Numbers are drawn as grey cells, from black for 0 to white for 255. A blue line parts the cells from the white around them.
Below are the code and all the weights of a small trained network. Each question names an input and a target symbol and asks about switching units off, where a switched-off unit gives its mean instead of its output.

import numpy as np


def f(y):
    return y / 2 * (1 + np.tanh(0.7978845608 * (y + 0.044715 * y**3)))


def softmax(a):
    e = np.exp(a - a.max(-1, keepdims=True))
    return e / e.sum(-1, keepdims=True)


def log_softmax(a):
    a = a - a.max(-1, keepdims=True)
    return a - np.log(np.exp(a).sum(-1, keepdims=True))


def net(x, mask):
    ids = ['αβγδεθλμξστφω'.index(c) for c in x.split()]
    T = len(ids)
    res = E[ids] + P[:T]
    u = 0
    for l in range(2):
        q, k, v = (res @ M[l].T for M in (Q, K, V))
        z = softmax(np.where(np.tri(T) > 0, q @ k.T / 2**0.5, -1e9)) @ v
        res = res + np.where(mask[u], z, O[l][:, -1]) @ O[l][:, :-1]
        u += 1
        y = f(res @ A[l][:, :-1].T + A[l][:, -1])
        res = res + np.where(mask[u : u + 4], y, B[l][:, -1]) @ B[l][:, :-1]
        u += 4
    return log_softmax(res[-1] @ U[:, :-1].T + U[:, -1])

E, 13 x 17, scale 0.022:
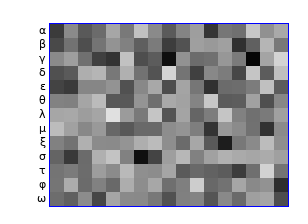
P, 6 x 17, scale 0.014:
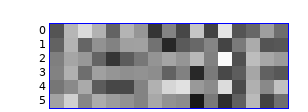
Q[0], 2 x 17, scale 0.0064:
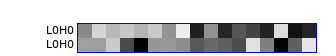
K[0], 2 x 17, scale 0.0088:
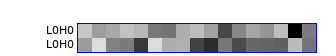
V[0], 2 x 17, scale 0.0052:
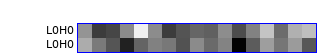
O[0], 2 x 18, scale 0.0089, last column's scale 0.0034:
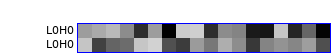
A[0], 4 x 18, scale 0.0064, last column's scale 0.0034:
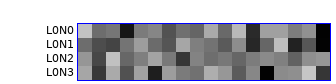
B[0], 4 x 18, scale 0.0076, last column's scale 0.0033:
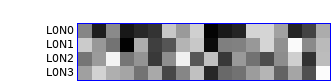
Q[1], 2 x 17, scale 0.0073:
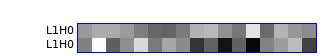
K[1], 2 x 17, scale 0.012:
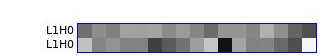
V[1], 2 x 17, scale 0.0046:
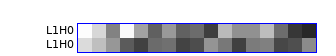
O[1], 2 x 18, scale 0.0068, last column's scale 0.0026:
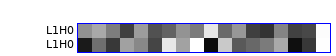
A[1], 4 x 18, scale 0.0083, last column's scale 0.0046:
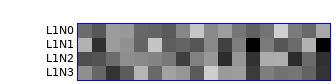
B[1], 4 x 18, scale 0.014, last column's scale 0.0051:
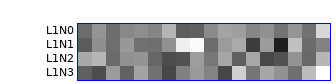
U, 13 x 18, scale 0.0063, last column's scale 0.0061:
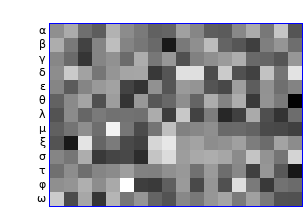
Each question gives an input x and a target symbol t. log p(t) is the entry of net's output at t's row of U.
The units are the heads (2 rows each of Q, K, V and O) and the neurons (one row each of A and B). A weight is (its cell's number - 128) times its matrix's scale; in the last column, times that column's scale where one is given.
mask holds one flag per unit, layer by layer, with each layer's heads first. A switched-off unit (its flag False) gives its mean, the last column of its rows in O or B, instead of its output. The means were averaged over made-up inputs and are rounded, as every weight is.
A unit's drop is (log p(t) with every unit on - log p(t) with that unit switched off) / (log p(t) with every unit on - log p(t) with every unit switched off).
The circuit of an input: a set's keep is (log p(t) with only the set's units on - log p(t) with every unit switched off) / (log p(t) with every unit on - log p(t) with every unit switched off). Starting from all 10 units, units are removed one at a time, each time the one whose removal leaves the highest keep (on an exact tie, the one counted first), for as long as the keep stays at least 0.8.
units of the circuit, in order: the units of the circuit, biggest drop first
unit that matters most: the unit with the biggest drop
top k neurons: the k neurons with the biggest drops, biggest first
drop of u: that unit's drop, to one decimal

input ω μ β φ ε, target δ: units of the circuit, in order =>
[L1N3 L1N0]
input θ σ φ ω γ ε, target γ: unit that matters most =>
L1N0
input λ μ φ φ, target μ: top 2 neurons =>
[L1N3 L1N2]
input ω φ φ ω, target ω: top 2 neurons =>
[L0N1 L0N0]
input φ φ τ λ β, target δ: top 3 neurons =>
[L0N3 L1N3 L0N0]
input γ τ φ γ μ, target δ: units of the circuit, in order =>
[L1N0 L1N3]
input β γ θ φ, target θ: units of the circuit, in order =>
[L0H0 L1N3]
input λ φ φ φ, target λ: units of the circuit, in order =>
[L0H0 L1H0]
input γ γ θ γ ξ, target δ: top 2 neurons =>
[L1N0 L1N3]
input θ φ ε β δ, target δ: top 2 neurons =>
[L1N0 L1N3]
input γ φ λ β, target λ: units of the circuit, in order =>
[L0H0 L0N3 L1H0]
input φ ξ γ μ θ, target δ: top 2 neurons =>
[L1N0 L0N3]
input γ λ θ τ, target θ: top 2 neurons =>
[L1N3 L0N3]
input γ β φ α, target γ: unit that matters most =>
L1H0
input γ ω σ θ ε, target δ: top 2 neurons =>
[L1N0 L1N3]
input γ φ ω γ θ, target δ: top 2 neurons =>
[L1N0 L1N3]
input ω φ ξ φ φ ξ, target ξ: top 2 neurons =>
[L1N1 L1N3]
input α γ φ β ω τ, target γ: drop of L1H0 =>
1.1
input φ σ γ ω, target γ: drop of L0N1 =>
0.1
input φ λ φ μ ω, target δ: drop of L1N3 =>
0.6
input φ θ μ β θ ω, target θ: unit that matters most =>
L0H0
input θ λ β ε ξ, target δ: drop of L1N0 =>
0.3
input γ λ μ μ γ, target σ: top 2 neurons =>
[L0N2 L0N3]
